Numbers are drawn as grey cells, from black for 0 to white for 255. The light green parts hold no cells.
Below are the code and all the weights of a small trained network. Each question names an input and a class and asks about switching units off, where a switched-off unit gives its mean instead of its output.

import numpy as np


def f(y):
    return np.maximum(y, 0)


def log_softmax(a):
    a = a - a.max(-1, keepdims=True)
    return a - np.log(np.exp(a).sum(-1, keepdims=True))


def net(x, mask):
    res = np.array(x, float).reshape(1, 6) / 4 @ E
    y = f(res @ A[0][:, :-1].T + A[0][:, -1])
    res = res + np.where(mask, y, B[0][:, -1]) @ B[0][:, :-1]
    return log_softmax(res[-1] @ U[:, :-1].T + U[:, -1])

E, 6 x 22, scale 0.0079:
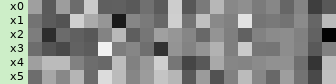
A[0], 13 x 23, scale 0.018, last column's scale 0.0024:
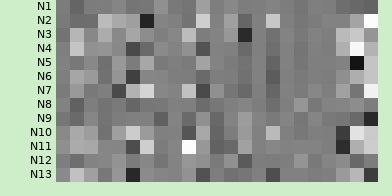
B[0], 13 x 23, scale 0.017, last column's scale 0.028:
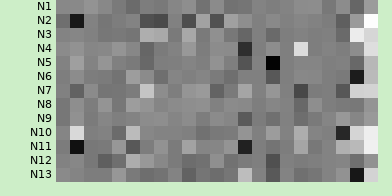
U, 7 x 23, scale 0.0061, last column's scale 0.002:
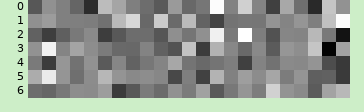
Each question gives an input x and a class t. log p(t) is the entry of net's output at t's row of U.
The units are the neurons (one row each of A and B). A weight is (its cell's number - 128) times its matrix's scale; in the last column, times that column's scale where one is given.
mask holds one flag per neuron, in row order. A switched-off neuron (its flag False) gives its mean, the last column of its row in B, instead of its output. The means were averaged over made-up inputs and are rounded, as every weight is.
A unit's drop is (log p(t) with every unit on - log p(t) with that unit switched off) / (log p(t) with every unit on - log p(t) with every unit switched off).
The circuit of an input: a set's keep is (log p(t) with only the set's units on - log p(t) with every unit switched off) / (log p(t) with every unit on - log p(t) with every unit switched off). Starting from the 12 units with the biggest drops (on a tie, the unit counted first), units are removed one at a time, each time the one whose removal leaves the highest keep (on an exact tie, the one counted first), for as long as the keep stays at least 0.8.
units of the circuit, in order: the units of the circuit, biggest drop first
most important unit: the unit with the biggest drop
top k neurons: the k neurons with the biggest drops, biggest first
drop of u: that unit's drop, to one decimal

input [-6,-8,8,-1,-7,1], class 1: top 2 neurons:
(N5, N2)
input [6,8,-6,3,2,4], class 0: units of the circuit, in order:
(N10)
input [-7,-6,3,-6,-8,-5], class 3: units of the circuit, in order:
(N11, N13)
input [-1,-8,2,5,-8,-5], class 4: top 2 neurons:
(N10, N3)
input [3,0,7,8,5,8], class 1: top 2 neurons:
(N11, N2)
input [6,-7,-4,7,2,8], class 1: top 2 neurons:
(N11, N2)
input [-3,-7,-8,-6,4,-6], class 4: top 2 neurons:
(N13, N11)
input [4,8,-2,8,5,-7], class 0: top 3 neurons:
(N11, N4, N10)
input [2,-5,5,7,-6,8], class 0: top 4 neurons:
(N11, N4, N3, N7)
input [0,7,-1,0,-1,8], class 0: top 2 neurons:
(N10, N4)
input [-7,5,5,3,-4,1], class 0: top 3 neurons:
(N11, N4, N13)
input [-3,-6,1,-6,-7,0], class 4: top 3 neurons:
(N10, N7, N13)
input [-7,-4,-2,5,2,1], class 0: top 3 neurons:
(N7, N11, N5)
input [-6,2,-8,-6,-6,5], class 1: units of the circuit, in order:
(N3)
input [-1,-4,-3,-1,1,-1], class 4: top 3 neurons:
(N10, N13, N6)
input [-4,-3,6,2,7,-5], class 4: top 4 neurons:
(N10, N3, N4, N5)
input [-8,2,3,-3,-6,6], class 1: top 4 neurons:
(N3, N10, N13, N2)
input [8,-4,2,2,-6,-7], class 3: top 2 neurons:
(N11, N2)
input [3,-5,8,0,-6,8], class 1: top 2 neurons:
(N2, N13)
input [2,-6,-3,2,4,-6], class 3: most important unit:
N2
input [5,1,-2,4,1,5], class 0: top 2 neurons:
(N10, N4)
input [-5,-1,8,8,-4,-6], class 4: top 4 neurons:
(N10, N3, N13, N4)
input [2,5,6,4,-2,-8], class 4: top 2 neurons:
(N10, N4)
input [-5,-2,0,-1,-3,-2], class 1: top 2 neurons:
(N2, N10)
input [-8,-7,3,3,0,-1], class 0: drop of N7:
0.5
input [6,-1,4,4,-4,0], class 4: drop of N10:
0.4
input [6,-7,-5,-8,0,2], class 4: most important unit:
N13
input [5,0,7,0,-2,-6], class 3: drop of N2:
0.2
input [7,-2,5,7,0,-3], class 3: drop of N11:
0.3
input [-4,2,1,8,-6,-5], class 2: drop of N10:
0.4
